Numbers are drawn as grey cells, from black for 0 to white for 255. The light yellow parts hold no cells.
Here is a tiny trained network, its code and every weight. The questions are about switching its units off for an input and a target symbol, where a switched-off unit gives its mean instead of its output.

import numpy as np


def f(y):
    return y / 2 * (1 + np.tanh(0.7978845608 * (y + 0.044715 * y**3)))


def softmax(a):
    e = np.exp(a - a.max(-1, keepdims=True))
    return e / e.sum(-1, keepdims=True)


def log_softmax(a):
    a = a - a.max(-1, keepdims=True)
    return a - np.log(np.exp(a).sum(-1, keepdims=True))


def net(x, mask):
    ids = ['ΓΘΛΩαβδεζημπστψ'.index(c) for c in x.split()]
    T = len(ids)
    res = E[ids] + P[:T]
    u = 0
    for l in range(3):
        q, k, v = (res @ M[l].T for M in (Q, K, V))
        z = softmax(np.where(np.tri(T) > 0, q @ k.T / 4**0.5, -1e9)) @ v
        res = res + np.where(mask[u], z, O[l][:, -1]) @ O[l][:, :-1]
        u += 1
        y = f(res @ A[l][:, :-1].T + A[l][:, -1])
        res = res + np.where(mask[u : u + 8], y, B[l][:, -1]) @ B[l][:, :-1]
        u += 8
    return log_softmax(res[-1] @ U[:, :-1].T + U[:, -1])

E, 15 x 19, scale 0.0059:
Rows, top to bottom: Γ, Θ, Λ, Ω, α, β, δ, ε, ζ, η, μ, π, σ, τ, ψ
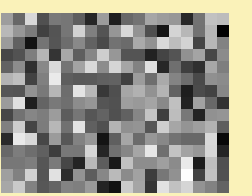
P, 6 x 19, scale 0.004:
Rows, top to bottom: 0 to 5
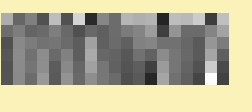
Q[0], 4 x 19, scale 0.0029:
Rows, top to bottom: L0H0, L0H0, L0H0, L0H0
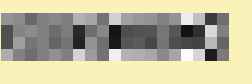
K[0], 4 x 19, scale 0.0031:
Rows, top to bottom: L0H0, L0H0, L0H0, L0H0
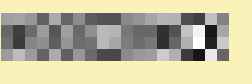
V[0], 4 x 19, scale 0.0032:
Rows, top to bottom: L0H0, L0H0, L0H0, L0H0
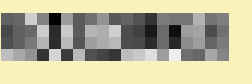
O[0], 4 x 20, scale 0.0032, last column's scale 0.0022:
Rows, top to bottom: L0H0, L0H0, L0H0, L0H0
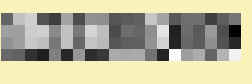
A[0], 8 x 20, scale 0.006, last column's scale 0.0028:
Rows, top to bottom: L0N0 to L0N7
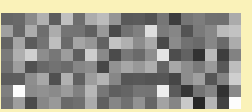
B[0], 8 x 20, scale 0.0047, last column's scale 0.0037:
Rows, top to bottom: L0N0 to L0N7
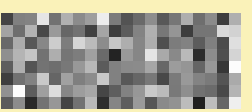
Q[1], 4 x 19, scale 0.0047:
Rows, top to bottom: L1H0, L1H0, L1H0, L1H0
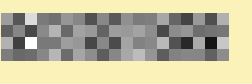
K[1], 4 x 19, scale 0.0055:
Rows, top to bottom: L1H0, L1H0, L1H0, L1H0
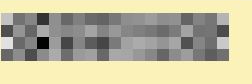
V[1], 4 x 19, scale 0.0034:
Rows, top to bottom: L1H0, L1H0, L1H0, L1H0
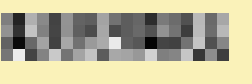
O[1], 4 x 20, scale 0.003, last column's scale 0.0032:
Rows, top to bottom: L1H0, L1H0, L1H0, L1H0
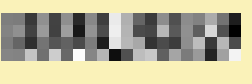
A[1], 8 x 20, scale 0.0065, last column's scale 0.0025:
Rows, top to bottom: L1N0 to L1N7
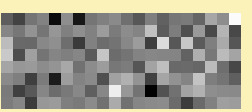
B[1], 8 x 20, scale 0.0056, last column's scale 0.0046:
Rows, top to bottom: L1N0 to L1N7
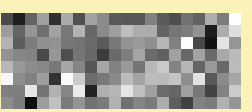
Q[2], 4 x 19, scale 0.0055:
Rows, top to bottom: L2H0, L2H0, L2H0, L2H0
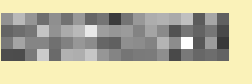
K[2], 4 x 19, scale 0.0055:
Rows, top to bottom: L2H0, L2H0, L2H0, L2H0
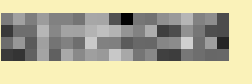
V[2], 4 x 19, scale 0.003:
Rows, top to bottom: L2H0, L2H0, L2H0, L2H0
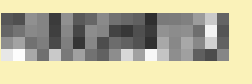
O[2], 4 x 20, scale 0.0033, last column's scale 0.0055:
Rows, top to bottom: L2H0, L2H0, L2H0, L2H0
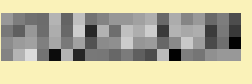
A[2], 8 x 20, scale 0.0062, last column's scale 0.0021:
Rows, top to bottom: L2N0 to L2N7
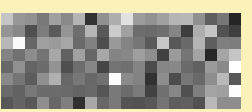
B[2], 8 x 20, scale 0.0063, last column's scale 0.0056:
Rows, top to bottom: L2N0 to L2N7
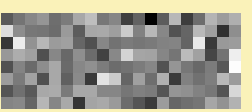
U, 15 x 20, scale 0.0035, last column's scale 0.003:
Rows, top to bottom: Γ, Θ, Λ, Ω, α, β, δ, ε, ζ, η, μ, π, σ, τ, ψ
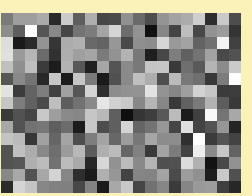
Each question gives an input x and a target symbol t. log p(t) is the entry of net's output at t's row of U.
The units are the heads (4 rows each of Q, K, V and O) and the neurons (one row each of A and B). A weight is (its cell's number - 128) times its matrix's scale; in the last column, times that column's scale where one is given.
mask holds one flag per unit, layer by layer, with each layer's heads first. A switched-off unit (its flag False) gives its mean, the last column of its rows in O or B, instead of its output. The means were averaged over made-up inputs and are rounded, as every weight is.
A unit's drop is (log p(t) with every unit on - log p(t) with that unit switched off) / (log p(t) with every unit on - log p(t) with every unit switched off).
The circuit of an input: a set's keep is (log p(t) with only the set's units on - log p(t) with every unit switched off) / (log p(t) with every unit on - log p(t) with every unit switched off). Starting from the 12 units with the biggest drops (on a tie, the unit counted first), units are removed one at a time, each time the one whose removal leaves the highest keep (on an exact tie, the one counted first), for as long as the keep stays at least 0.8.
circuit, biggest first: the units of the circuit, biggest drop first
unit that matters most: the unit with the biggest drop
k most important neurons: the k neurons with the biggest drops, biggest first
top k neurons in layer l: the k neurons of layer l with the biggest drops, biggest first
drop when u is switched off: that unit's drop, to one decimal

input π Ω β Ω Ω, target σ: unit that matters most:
L2H0
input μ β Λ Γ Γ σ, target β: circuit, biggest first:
[L1H0, L0N7, L1N0]
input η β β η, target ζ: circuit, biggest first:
[L2N3, L1N6]
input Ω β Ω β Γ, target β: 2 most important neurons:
[L0N5, L0N0]
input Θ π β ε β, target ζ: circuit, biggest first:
[L2N3, L1N1, L1N6]
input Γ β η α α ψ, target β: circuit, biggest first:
[L1H0, L0N7, L2N7]
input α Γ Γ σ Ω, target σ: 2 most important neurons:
[L0N5, L0N0]
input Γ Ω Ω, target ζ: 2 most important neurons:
[L1N6, L0N5]
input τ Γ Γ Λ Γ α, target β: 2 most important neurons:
[L1N0, L0N7]
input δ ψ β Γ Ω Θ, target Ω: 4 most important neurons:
[L2N0, L1N5, L1N6, L2N1]
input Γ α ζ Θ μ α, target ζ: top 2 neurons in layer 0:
[L0N3, L0N2]
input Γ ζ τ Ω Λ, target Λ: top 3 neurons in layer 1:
[L1N2, L1N5, L1N0]
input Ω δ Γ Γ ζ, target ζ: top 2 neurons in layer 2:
[L2N7, L2N3]
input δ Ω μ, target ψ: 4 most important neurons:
[L1N6, L0N3, L0N6, L2N2]
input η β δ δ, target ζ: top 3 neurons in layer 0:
[L0N3, L0N2, L0N6]
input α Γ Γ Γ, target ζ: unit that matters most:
L1H0
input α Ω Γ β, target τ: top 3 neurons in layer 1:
[L1N2, L1N7, L1N6]
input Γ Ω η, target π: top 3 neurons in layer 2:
[L2N0, L2N2, L2N5]
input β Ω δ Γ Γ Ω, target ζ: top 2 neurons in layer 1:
[L1N6, L1N0]
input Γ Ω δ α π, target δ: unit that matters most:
L1H0
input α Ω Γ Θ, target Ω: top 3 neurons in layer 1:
[L1N5, L1N6, L1N0]
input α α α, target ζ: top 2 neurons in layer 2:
[L2N7, L2N3]
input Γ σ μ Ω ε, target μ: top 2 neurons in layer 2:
[L2N2, L2N1]
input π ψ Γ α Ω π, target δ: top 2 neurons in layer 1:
[L1N6, L1N5]
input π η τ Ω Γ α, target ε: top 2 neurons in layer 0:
[L0N5, L0N2]
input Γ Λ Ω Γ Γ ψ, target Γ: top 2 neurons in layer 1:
[L1N5, L1N2]
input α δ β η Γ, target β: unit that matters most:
L1N3
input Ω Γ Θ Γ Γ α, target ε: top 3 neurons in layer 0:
[L0N5, L0N0, L0N2]
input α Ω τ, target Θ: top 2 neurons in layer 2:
[L2N5, L2N0]
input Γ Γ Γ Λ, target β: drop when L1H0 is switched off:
0.7
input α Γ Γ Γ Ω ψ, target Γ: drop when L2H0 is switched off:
0.1
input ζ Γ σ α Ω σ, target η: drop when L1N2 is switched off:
0.4
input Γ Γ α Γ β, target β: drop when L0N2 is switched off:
0.2
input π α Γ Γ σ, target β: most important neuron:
[L0N7]
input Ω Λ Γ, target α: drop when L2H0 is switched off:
0.1
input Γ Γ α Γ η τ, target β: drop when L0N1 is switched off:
0.0
